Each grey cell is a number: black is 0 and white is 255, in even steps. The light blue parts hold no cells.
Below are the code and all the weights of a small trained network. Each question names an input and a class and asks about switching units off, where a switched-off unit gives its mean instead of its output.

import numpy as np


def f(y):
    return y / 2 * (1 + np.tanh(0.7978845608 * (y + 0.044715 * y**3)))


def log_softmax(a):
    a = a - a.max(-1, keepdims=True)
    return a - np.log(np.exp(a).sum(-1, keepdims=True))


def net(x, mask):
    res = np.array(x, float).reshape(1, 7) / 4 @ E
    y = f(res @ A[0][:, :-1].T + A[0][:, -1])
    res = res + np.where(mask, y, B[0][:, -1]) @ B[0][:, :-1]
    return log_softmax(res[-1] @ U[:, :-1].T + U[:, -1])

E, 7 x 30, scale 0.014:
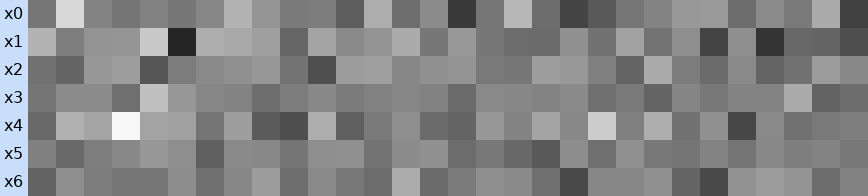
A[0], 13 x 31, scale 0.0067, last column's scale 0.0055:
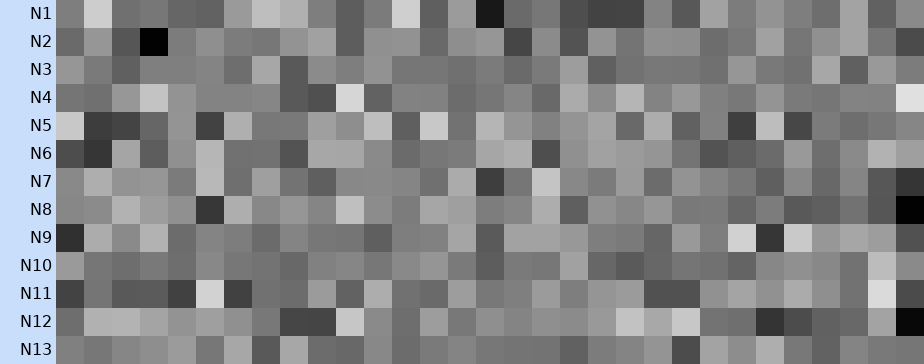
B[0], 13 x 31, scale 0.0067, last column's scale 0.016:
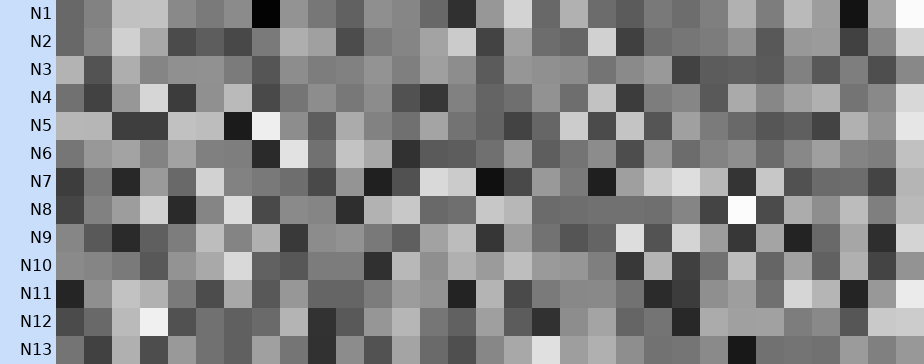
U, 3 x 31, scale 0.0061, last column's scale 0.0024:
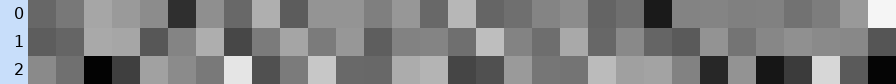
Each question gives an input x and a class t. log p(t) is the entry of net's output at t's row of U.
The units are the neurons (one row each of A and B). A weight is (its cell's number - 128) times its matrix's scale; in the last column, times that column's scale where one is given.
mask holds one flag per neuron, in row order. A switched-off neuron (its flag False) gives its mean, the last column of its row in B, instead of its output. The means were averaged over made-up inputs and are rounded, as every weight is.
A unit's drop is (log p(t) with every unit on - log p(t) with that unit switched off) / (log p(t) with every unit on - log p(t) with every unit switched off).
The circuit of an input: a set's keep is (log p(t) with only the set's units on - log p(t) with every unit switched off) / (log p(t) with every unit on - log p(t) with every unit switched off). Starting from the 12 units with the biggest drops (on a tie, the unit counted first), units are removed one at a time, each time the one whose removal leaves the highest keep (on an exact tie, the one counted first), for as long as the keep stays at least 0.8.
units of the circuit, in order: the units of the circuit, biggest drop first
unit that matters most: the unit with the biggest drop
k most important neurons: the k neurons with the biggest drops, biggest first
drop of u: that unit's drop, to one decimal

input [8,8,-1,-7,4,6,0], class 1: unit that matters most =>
N8
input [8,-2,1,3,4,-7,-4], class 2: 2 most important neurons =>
(N9, N7)
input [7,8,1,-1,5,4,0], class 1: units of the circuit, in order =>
(N8, N4)
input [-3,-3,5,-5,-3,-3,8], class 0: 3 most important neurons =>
(N11, N4, N9)
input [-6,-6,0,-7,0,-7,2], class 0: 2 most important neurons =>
(N11, N4)
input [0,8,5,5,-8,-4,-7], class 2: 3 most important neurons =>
(N5, N11, N12)
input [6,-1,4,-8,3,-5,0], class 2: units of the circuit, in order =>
(N9, N7)
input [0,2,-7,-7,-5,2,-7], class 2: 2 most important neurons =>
(N11, N5)
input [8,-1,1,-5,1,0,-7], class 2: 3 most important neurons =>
(N9, N7, N11)
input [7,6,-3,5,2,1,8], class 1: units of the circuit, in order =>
(N8, N11)
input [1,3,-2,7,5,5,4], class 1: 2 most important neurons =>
(N4, N11)
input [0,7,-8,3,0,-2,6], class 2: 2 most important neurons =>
(N5, N11)
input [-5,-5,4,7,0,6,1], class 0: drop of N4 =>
0.2
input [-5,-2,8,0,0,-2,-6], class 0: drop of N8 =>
0.1
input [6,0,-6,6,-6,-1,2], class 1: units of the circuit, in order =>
(N11)
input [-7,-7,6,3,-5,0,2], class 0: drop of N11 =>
0.6
